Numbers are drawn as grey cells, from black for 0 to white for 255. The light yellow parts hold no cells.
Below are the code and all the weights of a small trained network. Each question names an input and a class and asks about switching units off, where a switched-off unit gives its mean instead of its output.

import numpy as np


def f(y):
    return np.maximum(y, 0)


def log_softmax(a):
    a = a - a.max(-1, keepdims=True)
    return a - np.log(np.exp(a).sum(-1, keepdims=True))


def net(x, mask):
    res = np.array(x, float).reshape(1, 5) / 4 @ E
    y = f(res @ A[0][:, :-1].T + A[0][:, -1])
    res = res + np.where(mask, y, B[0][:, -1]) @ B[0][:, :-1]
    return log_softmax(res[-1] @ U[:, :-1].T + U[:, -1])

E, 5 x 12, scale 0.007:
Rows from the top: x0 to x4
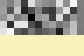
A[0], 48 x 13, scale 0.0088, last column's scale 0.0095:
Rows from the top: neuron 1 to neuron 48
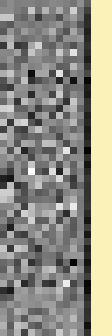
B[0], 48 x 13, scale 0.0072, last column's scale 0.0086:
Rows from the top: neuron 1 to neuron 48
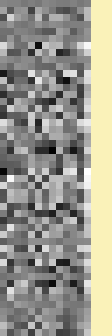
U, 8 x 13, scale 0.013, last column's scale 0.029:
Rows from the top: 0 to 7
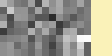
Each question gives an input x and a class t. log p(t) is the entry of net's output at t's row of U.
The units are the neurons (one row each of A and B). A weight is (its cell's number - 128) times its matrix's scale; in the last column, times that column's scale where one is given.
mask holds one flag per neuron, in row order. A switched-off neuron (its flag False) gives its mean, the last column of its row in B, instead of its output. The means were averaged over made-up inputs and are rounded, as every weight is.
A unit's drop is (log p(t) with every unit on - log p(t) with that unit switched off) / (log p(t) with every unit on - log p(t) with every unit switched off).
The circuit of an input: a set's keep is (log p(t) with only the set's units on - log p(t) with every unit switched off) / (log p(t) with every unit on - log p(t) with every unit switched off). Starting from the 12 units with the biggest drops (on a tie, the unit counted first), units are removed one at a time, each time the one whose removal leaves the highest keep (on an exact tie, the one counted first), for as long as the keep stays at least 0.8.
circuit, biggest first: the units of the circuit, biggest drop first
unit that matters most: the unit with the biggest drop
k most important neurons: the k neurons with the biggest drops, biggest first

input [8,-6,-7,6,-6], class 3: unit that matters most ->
neuron 30
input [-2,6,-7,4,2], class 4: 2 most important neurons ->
neuron 25; neuron 32
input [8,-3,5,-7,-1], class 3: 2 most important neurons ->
neuron 30; neuron 8
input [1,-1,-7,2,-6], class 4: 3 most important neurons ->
neuron 25; neuron 32; neuron 16
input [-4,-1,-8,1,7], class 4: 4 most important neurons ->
neuron 25; neuron 32; neuron 26; neuron 24
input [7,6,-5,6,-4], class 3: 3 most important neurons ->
neuron 30; neuron 48; neuron 8
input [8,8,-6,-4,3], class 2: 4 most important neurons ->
neuron 22; neuron 41; neuron 38; neuron 12
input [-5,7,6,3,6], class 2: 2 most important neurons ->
neuron 41; neuron 22
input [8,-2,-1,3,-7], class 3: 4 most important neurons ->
neuron 30; neuron 8; neuron 48; neuron 2
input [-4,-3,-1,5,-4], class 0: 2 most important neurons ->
neuron 18; neuron 36
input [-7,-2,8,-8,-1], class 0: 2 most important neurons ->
neuron 7; neuron 27
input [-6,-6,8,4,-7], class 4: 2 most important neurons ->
neuron 11; neuron 14
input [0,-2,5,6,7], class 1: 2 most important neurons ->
neuron 16; neuron 3
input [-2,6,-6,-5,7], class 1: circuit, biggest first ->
neuron 16
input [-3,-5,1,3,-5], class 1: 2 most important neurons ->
neuron 26; neuron 41
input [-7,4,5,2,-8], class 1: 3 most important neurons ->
neuron 26; neuron 42; neuron 33
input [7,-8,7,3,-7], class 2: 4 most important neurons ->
neuron 31; neuron 15; neuron 39; neuron 21
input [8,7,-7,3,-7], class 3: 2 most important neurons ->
neuron 30; neuron 48
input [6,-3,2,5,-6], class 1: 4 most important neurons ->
neuron 26; neuron 42; neuron 33; neuron 38
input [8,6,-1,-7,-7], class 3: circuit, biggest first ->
neuron 30
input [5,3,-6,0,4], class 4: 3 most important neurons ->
neuron 25; neuron 38; neuron 12
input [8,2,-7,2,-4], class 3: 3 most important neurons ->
neuron 30; neuron 8; neuron 48
